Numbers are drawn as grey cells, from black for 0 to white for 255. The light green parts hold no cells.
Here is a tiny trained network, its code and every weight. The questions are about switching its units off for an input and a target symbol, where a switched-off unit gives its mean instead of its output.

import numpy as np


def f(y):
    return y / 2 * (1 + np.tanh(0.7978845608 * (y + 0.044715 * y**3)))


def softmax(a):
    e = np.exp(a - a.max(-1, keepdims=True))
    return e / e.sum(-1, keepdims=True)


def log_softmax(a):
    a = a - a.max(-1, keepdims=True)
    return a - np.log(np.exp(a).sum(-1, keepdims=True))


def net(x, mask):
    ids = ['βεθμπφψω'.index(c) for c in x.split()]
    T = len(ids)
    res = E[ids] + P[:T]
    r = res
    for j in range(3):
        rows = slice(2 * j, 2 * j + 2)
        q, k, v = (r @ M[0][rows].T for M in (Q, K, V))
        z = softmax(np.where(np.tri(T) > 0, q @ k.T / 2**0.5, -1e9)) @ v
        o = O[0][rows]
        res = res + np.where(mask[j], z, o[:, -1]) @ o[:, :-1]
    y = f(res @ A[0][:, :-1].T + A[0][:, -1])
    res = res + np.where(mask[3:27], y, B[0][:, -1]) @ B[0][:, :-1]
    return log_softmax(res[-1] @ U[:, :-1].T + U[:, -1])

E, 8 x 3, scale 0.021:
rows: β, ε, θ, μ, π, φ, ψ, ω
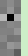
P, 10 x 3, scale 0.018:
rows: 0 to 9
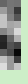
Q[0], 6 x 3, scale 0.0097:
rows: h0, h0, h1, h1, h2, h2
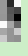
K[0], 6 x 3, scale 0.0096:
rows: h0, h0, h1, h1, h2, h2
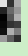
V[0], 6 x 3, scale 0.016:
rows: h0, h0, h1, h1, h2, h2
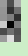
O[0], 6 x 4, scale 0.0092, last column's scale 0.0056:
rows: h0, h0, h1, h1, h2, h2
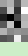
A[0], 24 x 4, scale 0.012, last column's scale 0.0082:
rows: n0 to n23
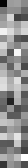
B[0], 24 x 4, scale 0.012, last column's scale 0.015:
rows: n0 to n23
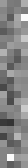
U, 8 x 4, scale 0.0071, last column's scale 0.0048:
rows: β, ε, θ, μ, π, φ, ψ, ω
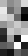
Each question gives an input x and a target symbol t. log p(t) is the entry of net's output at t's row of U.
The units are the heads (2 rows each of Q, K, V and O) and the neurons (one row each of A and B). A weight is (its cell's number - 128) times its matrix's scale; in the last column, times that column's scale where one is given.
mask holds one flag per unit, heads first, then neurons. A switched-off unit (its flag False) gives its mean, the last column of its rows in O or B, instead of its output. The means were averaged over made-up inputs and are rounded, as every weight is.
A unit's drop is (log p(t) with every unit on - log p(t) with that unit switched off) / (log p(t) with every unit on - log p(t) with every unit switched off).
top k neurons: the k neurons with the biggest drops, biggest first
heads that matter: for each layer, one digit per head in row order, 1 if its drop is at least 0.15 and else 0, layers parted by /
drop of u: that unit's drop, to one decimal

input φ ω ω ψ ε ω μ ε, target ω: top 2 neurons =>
n22, n14
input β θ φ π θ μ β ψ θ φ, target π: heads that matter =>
001
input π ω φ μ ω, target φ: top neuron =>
n2
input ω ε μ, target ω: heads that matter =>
110
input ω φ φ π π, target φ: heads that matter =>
010
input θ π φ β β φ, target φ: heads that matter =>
001
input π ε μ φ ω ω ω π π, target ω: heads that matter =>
110
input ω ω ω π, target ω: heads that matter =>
010
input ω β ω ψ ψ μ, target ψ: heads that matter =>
110
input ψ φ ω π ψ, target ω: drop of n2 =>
-0.1
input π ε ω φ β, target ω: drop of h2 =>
0.2
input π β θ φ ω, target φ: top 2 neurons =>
n23, n14
